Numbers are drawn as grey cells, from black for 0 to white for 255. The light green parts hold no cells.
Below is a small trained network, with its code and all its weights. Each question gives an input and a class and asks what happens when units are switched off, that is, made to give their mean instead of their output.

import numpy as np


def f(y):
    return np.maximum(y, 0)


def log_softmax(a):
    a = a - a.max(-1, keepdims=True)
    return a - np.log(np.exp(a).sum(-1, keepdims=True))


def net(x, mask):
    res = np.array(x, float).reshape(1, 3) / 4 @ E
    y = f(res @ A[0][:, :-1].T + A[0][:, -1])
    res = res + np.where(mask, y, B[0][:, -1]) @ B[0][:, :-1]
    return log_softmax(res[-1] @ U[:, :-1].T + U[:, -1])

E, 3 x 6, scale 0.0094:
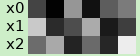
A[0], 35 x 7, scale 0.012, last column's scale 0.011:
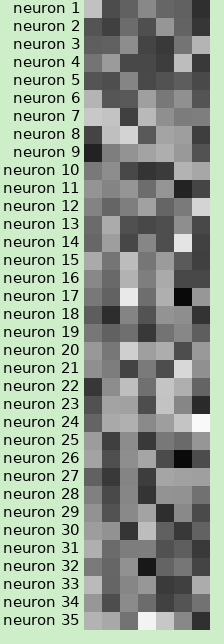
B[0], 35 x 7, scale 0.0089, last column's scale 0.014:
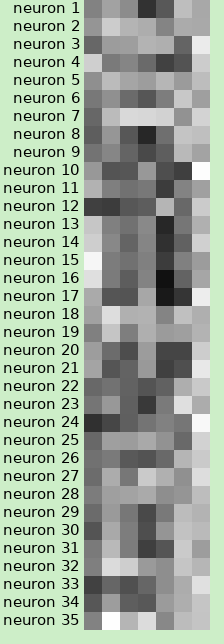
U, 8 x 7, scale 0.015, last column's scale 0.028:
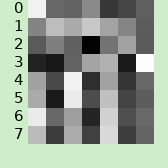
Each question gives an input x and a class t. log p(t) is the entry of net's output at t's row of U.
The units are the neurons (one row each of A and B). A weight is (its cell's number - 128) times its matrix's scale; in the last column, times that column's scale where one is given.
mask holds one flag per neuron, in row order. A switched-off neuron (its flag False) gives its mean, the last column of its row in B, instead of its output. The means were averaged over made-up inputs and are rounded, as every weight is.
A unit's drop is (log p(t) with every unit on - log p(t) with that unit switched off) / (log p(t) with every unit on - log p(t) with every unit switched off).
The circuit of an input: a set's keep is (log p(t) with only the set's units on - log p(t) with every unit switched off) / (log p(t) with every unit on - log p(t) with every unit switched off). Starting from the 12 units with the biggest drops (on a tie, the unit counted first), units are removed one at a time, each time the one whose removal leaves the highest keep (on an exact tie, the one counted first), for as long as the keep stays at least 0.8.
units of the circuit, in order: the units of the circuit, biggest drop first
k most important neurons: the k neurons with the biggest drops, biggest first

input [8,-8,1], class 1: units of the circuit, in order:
neuron 27
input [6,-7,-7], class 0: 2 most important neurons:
neuron 17; neuron 16
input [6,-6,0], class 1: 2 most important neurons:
neuron 27; neuron 18
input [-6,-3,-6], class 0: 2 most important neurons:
neuron 17; neuron 20
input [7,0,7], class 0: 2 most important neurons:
neuron 10; neuron 4
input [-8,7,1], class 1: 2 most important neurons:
neuron 7; neuron 35
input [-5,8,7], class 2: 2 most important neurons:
neuron 30; neuron 33
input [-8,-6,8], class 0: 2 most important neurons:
neuron 14; neuron 21
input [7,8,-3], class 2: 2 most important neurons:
neuron 26; neuron 33
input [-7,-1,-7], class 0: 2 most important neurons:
neuron 17; neuron 20
